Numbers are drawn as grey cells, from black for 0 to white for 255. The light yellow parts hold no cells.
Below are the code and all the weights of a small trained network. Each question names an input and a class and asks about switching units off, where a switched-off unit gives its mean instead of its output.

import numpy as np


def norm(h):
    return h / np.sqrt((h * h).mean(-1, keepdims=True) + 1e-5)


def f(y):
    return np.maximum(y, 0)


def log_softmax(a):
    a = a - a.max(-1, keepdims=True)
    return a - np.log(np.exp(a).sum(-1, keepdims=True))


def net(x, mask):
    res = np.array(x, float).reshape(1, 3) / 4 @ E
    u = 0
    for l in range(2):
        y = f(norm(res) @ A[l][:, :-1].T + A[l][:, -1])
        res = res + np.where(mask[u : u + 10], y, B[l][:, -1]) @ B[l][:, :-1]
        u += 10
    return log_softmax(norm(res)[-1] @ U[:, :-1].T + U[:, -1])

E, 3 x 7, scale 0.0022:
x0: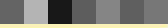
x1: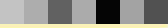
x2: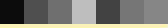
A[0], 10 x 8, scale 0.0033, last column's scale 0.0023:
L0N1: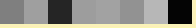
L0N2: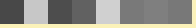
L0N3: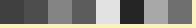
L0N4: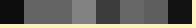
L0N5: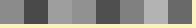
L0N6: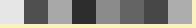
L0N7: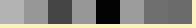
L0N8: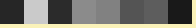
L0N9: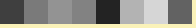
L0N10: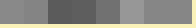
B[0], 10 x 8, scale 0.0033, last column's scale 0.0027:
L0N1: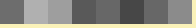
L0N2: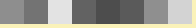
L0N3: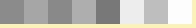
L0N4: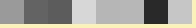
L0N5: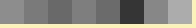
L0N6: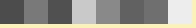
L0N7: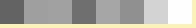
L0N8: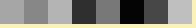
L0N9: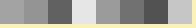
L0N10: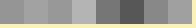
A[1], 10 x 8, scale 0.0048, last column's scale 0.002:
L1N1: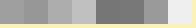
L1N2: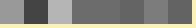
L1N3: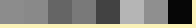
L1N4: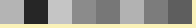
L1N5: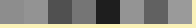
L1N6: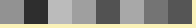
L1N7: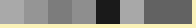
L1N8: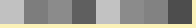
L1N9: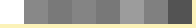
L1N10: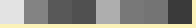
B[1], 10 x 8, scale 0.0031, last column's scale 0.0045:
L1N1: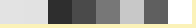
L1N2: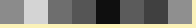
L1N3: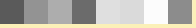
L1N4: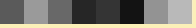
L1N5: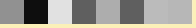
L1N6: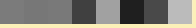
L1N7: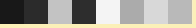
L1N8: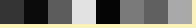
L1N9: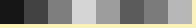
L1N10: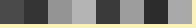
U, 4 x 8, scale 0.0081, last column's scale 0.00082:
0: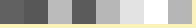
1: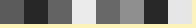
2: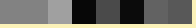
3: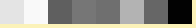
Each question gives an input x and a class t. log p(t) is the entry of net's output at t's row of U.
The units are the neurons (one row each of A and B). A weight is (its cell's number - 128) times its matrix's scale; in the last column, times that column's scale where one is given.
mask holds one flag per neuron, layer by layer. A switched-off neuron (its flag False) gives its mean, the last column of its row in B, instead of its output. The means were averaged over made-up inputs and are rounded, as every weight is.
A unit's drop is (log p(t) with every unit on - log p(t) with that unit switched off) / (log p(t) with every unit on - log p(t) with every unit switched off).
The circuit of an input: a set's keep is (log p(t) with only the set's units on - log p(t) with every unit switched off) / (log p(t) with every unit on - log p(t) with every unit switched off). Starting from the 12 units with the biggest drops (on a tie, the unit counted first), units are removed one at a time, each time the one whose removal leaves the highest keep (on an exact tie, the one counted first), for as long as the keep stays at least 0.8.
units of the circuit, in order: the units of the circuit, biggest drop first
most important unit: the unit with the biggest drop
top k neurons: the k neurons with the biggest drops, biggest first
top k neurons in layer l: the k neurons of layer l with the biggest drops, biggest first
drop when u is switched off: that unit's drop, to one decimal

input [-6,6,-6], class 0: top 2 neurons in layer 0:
(L0N8; L0N2)
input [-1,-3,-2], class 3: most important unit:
L1N7
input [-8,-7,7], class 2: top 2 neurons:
(L1N4; L1N6)
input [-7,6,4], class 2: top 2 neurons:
(L0N3; L1N6)
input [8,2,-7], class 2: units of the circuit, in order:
(L0N3; L1N1)
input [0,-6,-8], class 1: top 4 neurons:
(L1N8; L0N7; L1N10; L1N7)
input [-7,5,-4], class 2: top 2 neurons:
(L0N3; L1N4)
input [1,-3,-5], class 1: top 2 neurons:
(L1N8; L0N7)
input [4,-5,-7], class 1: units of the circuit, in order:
(L1N8; L1N10)
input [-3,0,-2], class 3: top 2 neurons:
(L0N6; L0N2)
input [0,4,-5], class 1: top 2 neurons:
(L0N3; L1N9)
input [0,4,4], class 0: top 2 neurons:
(L1N7; L0N6)
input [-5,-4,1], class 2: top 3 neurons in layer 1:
(L1N4; L1N6; L1N7)
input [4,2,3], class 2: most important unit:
L0N8
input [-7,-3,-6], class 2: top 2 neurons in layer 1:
(L1N4; L1N2)
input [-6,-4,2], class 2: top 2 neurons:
(L1N4; L0N7)
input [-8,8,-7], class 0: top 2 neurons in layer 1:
(L1N7; L1N9)
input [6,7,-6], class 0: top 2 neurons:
(L1N7; L1N5)
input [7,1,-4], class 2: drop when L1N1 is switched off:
0.2
